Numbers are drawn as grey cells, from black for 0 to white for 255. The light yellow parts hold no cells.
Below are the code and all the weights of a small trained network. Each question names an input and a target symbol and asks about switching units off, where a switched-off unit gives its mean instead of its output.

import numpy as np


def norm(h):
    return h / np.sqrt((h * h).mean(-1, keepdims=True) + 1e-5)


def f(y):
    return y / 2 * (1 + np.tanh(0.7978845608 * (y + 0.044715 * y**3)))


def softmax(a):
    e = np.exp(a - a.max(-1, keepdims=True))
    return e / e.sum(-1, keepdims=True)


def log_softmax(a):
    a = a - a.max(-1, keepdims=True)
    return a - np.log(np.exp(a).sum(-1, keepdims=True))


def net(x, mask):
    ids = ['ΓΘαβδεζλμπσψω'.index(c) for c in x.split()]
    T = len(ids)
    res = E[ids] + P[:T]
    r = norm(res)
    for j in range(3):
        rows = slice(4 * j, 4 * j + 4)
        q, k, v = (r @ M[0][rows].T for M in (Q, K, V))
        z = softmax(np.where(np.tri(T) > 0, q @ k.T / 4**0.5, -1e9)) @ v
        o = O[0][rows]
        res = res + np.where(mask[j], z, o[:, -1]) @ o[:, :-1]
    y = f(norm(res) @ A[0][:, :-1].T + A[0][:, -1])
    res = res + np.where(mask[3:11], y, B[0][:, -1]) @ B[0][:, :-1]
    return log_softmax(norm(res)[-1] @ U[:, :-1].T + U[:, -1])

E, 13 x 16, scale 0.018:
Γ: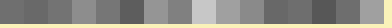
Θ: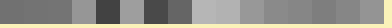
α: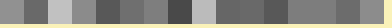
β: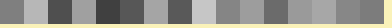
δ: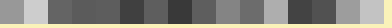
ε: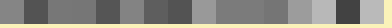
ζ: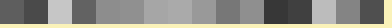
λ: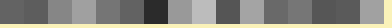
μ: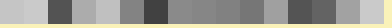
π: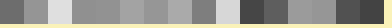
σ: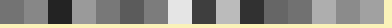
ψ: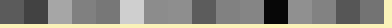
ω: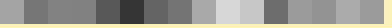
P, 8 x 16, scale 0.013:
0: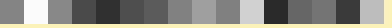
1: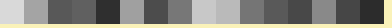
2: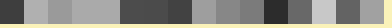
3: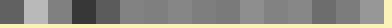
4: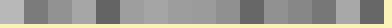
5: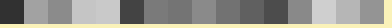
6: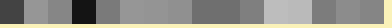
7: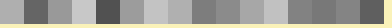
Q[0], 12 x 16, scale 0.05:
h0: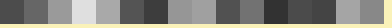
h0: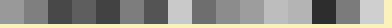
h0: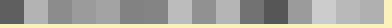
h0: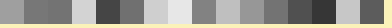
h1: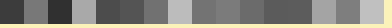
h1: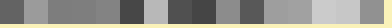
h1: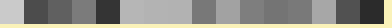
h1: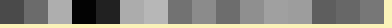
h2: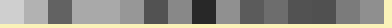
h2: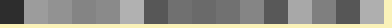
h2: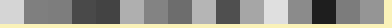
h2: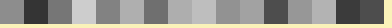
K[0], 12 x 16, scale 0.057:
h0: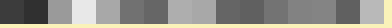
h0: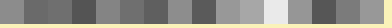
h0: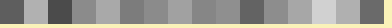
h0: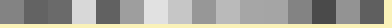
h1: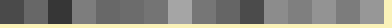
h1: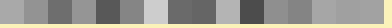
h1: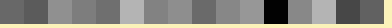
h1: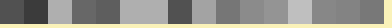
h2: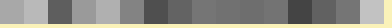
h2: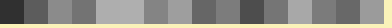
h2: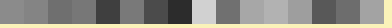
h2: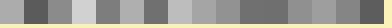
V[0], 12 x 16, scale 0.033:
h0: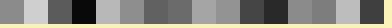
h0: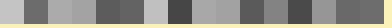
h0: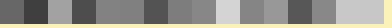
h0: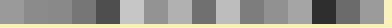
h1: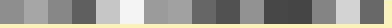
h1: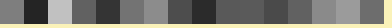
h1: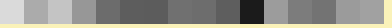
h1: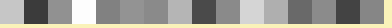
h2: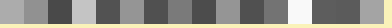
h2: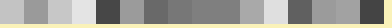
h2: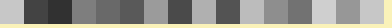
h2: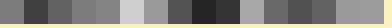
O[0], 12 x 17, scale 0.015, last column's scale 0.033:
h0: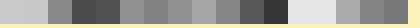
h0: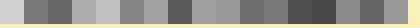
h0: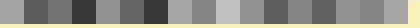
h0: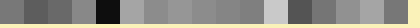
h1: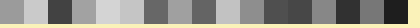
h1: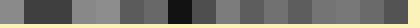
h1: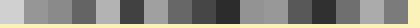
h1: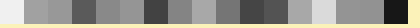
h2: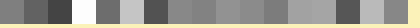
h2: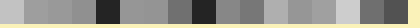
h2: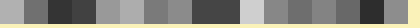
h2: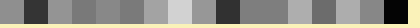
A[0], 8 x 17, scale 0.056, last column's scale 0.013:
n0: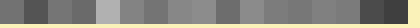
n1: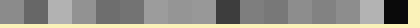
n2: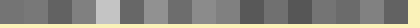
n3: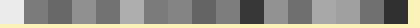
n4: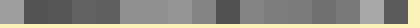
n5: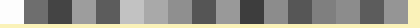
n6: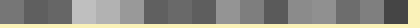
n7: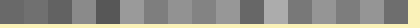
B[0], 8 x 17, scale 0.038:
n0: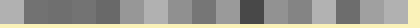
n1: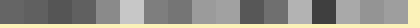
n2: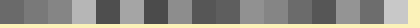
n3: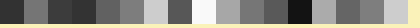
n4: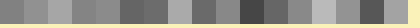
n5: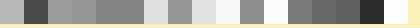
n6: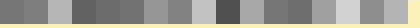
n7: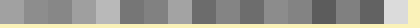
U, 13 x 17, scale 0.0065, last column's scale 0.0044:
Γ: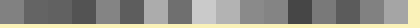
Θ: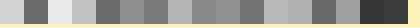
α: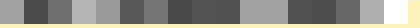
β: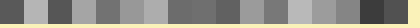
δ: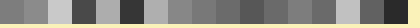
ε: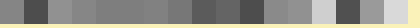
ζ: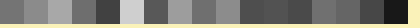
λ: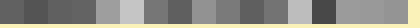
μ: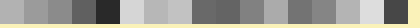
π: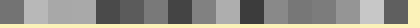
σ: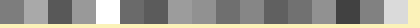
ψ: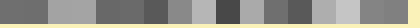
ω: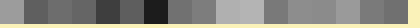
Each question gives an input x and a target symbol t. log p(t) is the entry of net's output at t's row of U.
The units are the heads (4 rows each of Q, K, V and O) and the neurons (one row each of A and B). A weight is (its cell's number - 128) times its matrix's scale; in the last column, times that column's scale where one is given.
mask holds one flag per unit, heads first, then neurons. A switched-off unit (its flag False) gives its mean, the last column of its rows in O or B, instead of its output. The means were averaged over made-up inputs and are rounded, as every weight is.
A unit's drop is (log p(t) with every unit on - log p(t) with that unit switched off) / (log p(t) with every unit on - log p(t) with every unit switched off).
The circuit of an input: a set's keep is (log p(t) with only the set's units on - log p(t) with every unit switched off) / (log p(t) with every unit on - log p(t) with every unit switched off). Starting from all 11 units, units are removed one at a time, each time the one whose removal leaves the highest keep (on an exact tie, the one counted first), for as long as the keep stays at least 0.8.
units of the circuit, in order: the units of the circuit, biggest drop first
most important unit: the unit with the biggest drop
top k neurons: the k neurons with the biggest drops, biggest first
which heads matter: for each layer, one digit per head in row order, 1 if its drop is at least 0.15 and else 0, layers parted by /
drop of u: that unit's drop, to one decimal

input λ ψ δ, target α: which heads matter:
010
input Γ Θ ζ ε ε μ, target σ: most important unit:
h1
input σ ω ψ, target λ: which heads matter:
001
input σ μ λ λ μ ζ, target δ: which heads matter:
001
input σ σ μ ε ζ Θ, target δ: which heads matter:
001
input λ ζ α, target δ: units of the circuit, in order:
h2, n5
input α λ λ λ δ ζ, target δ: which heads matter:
101
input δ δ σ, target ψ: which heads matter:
001
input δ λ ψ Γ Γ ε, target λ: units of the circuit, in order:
h2, n1
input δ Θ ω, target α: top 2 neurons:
n5, n3
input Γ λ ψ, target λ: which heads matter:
000
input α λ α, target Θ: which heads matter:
110
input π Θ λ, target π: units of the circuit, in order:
h2, n5
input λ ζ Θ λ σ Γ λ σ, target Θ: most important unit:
h0
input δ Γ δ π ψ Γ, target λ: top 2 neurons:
n1, n5
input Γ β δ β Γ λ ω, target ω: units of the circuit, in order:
h0, n5, n3
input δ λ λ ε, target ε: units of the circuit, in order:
h2, n5, n0, n4
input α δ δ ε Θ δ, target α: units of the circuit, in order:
h1, n5
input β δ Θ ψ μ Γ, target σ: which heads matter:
110
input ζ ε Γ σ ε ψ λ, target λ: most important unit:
h2
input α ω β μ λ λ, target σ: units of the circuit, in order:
h1, n5
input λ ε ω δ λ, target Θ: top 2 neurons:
n3, n7
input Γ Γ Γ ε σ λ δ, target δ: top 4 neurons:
n4, n5, n3, n2
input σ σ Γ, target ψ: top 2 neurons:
n6, n5
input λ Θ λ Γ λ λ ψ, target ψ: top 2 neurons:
n6, n5
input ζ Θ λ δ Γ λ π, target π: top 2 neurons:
n5, n3
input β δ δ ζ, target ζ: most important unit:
h1
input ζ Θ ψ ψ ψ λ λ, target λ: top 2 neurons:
n5, n1
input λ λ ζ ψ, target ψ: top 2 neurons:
n6, n2
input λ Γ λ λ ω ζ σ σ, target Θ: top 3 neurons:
n3, n7, n6
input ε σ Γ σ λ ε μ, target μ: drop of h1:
0.6
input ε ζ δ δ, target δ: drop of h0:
0.9
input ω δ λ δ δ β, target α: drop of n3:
0.0
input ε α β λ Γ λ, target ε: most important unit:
n0
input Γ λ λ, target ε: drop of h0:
0.6
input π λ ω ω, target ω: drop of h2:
0.3
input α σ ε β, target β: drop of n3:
0.2
